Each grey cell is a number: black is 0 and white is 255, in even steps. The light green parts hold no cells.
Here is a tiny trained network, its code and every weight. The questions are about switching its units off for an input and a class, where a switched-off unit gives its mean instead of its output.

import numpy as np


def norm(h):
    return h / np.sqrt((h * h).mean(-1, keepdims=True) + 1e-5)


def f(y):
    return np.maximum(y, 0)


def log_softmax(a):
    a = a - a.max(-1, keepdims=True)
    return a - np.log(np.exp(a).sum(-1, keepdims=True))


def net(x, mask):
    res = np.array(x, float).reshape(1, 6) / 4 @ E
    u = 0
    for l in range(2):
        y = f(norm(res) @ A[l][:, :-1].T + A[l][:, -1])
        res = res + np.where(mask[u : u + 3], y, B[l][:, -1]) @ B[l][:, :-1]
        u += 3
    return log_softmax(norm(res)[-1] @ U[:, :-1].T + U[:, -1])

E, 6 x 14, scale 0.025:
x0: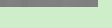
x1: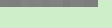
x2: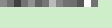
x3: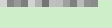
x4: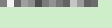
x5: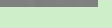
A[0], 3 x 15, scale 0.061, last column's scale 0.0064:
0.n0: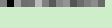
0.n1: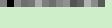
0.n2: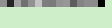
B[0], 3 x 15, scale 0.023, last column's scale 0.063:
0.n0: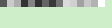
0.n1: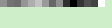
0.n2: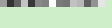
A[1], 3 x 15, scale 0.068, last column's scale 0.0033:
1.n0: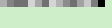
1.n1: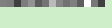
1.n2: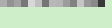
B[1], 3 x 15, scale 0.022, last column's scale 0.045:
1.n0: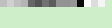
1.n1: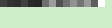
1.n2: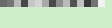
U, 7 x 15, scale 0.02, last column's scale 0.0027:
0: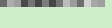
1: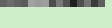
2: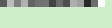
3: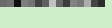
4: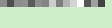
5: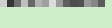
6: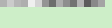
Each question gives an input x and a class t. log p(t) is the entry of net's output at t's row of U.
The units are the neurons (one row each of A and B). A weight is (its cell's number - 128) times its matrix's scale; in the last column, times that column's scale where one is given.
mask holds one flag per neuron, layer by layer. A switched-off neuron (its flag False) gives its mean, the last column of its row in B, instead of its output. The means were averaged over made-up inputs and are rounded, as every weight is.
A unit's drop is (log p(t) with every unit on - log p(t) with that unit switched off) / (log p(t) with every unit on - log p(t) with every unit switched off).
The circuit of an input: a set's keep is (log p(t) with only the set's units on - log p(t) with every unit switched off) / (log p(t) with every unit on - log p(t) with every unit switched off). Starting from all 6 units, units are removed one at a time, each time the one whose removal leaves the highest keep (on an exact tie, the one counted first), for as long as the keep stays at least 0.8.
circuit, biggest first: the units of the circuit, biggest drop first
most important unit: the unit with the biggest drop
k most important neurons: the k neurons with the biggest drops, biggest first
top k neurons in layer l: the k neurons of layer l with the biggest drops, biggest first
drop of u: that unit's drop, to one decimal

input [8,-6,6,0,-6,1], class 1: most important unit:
0.n1
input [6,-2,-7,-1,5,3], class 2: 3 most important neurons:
(0.n2; 0.n0; 0.n1)
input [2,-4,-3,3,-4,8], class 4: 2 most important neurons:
(0.n2; 0.n0)
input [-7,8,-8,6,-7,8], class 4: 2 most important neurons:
(0.n2; 0.n0)
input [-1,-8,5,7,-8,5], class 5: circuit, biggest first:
(0.n1; 0.n2)
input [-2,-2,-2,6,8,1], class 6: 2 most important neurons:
(0.n0; 1.n2)
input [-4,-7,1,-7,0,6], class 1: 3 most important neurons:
(0.n0; 0.n2; 1.n0)
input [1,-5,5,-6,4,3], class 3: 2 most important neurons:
(0.n1; 0.n0)
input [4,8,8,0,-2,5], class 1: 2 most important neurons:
(0.n1; 0.n2)
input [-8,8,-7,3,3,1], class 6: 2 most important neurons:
(0.n0; 0.n2)
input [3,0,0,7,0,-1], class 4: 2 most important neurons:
(0.n1; 0.n2)
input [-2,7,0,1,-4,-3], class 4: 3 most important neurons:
(0.n2; 0.n0; 1.n0)
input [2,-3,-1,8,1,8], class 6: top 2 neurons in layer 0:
(0.n0; 0.n1)
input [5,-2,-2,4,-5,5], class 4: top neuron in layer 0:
(0.n2)
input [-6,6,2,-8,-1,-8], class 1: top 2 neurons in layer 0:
(0.n2; 0.n0)
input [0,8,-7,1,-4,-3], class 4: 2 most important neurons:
(0.n2; 1.n0)
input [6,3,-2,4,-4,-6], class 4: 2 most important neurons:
(0.n2; 0.n0)
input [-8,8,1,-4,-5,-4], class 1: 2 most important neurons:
(0.n1; 1.n0)
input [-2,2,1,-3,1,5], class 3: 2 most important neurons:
(0.n0; 0.n1)
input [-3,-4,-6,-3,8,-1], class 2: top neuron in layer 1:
(1.n0)
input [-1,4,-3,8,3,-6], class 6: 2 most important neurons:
(1.n2; 0.n0)
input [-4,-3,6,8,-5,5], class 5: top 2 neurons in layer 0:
(0.n1; 0.n2)
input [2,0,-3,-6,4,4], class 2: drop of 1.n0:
0.7
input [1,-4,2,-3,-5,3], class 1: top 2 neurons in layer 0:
(0.n1; 0.n0)
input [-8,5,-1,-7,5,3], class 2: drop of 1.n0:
0.7
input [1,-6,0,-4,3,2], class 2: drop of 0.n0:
0.8
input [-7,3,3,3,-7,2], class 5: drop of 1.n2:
0.0
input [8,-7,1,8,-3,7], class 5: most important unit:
0.n2
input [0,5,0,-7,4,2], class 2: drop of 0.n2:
0.7
